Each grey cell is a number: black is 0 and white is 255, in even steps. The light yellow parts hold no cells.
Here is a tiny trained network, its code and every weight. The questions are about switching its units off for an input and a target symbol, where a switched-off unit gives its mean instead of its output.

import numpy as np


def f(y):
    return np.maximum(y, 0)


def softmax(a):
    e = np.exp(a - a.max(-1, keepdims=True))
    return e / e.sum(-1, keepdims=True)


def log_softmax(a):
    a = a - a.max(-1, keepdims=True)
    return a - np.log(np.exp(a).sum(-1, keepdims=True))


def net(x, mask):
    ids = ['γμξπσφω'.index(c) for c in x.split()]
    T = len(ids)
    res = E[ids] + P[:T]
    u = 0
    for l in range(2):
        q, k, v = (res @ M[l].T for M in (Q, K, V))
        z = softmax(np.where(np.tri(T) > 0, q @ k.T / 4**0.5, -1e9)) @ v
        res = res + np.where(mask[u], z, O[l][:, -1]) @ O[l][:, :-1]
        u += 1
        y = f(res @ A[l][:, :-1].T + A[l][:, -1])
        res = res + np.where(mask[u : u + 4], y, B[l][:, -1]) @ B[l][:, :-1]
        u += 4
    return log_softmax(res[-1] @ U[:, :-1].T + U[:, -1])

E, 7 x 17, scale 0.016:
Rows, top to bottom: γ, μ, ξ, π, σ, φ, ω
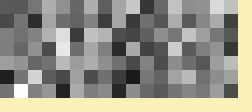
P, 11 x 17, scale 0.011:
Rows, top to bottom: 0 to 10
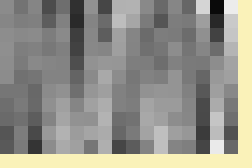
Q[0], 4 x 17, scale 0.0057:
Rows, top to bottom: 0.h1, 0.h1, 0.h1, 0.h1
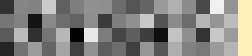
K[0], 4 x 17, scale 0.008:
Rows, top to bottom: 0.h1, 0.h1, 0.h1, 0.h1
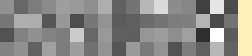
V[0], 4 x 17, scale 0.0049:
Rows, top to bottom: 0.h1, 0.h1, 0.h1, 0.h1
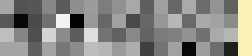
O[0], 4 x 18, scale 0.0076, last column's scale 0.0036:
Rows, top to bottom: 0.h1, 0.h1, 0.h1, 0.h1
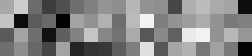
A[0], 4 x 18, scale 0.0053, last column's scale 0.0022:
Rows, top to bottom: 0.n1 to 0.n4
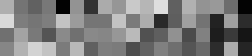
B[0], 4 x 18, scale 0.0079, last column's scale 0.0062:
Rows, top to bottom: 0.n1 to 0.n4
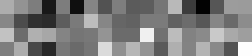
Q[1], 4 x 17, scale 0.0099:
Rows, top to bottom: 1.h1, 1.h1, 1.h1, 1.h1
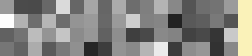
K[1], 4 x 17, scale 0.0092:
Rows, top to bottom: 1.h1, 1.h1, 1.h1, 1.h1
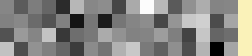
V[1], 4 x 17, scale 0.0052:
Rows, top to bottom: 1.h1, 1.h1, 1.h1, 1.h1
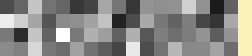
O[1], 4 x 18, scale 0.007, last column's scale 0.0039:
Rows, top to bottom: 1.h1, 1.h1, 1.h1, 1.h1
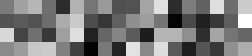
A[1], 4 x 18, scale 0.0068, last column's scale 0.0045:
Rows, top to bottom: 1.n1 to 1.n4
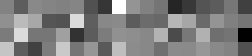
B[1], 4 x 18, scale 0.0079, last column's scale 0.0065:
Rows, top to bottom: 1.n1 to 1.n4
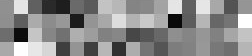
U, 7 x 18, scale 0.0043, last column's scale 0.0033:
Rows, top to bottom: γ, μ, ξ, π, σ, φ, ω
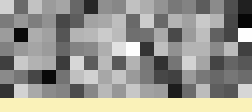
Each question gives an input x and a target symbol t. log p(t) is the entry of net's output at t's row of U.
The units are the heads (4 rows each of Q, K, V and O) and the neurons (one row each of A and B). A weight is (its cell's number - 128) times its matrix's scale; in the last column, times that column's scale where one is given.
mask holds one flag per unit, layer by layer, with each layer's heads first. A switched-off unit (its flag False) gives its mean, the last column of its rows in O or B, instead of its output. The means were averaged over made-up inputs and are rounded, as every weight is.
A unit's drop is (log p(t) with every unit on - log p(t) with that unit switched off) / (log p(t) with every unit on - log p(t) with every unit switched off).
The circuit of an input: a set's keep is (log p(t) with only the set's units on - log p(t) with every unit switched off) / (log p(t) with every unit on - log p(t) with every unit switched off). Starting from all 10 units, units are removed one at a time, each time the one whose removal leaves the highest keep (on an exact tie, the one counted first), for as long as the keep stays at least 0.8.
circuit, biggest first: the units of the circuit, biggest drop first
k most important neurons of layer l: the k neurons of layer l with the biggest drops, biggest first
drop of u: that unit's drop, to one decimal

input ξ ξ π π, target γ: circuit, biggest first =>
[1.h1]
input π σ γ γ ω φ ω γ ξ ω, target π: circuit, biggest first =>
[1.h1, 0.h1, 0.n4]
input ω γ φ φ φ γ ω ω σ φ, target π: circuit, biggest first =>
[0.h1, 1.h1, 0.n4]
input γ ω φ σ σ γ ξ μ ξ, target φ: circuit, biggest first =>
[0.h1, 1.h1]
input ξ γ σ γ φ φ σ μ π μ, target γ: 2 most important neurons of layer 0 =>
[0.n4, 0.n1]
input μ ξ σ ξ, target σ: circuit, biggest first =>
[1.n4, 1.h1, 0.h1, 1.n2]
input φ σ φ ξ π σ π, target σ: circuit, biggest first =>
[1.n4, 1.h1, 1.n2]
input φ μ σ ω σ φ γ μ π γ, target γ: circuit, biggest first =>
[0.h1, 1.h1, 0.n1]
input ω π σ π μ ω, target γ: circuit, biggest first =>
[0.h1, 1.h1]
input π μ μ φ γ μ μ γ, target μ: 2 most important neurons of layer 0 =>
[0.n1, 0.n4]
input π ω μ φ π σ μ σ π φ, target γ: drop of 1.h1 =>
1.0
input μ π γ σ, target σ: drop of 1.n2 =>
0.2
